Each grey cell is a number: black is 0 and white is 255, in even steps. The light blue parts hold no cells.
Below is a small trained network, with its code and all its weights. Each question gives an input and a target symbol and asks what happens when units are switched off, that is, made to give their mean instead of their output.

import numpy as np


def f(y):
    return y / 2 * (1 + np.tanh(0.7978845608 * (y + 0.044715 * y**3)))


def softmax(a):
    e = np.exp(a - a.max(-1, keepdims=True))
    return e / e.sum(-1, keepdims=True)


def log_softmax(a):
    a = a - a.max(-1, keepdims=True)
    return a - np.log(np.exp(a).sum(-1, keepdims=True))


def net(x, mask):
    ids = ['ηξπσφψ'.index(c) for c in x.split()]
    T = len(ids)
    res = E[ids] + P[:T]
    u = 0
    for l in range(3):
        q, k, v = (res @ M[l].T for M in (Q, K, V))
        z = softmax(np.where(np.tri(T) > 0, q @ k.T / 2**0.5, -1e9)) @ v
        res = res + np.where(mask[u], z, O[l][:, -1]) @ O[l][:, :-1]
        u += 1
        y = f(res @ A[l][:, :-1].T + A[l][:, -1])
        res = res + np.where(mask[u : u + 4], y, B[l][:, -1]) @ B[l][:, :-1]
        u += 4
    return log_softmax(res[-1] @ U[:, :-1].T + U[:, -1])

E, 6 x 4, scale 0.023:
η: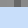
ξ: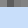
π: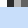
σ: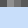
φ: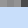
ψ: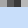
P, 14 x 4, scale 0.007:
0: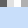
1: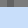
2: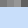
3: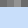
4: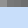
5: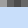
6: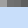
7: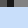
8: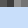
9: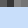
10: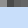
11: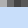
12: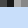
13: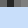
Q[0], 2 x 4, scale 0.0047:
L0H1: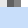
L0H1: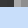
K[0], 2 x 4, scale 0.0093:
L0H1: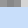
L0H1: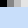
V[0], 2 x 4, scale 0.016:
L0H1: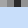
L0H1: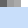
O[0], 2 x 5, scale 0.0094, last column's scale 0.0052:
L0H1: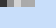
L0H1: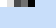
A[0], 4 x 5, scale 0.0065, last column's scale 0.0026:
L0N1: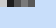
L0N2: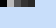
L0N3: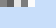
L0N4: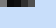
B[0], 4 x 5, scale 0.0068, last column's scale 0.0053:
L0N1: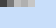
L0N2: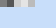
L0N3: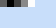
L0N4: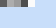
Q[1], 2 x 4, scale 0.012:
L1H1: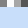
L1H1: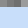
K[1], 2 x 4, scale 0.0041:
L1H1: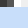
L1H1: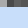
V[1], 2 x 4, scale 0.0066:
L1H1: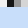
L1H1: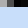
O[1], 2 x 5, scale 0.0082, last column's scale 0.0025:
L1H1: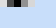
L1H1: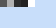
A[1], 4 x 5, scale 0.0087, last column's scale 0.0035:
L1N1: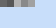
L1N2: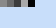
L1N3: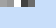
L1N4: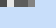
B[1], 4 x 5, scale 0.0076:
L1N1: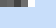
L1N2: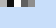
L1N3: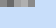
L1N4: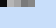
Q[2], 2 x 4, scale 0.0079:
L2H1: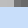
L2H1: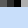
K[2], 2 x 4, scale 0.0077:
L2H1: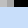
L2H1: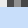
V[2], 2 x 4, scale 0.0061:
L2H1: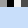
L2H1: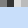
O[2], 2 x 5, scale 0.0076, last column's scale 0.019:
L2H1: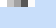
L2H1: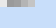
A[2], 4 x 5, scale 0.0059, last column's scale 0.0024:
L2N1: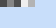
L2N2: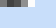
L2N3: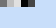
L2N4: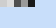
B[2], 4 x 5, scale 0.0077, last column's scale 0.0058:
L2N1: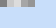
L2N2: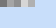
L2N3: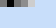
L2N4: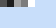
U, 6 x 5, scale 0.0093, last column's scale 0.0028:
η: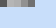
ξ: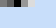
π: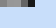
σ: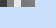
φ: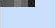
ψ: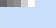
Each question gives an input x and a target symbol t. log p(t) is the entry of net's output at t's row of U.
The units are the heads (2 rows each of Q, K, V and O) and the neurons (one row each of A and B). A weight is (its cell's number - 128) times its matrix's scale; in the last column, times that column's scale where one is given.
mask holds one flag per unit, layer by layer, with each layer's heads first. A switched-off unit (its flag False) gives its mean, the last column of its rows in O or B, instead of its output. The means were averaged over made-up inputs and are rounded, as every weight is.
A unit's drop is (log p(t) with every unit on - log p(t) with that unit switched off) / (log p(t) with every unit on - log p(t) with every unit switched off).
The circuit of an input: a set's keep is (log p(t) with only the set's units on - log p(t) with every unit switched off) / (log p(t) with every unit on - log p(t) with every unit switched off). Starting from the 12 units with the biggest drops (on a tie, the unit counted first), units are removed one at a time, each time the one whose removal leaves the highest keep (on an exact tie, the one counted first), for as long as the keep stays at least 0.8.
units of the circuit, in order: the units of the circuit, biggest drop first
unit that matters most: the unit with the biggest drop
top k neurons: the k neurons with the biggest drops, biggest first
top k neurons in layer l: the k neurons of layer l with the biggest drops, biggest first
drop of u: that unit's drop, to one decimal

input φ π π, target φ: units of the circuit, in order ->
L0H1, L0N3
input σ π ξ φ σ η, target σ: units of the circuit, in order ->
L0H1, L1H1
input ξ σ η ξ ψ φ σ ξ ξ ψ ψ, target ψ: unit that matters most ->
L0N3
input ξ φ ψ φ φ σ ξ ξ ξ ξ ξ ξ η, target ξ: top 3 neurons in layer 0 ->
L0N4, L0N2, L0N1
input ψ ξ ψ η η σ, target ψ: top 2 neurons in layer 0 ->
L0N4, L0N2
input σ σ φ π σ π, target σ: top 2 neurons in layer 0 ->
L0N1, L0N4
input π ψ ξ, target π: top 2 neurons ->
L1N2, L0N3
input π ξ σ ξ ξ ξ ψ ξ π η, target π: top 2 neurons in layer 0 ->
L0N3, L0N1
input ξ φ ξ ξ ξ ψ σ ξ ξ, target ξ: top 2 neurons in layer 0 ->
L0N2, L0N4
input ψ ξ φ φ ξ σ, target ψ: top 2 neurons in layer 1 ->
L1N2, L1N1
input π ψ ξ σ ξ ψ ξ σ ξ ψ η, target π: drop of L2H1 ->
0.9
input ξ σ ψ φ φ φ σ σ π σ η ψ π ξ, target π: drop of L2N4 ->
0.0
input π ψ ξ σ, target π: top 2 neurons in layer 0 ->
L0N3, L0N1
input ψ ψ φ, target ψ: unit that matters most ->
L1H1
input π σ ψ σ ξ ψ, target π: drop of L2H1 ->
0.6
